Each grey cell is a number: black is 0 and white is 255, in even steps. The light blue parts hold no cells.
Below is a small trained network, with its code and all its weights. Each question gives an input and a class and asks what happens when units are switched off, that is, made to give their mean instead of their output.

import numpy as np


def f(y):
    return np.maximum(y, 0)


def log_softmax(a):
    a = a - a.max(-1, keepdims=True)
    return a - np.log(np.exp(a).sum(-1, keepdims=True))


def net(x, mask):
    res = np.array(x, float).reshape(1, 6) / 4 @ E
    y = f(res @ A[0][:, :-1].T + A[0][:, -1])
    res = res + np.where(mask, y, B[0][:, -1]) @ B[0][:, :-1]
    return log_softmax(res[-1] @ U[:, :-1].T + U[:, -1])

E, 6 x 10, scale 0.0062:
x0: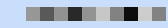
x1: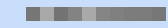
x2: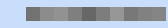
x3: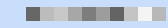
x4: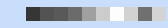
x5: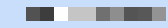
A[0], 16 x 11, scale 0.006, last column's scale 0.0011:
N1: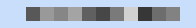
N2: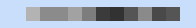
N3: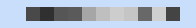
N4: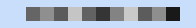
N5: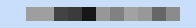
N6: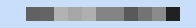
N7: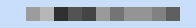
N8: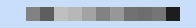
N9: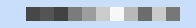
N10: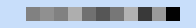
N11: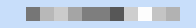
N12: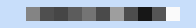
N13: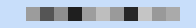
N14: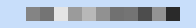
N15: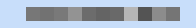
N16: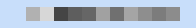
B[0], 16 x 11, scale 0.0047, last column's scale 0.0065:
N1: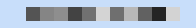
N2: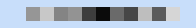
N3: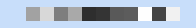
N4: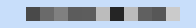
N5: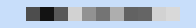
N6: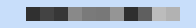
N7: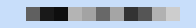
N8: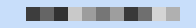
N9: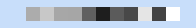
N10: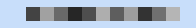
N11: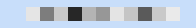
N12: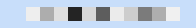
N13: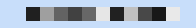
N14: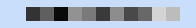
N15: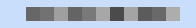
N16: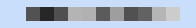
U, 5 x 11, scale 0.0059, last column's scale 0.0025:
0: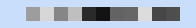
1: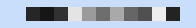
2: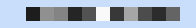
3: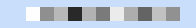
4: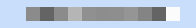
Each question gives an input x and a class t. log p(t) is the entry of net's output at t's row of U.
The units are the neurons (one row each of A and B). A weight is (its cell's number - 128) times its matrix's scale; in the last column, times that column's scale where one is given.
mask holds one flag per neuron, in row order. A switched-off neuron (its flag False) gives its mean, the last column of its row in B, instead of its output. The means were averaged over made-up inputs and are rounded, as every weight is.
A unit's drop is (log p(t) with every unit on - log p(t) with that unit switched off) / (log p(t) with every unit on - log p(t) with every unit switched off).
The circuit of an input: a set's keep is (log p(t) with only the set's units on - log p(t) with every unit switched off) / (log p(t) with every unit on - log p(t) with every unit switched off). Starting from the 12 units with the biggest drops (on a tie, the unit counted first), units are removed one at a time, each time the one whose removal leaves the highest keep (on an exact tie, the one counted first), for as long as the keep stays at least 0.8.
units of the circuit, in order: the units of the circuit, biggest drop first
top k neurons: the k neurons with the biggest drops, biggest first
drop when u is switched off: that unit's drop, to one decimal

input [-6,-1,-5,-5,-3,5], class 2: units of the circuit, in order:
N1, N10
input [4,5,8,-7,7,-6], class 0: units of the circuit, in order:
N9, N3
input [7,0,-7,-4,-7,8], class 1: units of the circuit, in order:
N14
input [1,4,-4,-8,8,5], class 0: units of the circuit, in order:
N3, N9
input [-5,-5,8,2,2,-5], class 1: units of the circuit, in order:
N5, N7
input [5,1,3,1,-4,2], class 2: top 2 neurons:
N13, N9
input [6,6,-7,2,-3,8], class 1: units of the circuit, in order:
N14, N6
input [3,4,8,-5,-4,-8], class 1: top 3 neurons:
N5, N7, N16
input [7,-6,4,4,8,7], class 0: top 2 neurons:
N3, N9
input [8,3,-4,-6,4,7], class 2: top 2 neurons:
N13, N5
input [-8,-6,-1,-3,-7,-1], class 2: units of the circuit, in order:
N1, N4
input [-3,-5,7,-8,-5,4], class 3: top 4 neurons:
N12, N3, N9, N13
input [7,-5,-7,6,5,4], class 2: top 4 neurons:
N13, N12, N2, N5
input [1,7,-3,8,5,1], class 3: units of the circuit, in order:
N11
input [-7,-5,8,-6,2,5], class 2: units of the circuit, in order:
N1, N10
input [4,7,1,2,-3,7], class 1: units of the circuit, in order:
N14, N6
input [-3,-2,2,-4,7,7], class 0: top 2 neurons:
N3, N9
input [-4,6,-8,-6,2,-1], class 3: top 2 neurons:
N12, N13
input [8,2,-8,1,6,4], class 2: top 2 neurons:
N13, N2
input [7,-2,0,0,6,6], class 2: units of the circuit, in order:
N13
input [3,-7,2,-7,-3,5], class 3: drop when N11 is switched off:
-0.3
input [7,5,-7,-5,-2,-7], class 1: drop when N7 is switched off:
0.4
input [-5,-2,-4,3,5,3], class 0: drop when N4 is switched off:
-0.1
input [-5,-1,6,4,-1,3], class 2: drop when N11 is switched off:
-0.1
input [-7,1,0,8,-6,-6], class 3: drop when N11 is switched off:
0.9
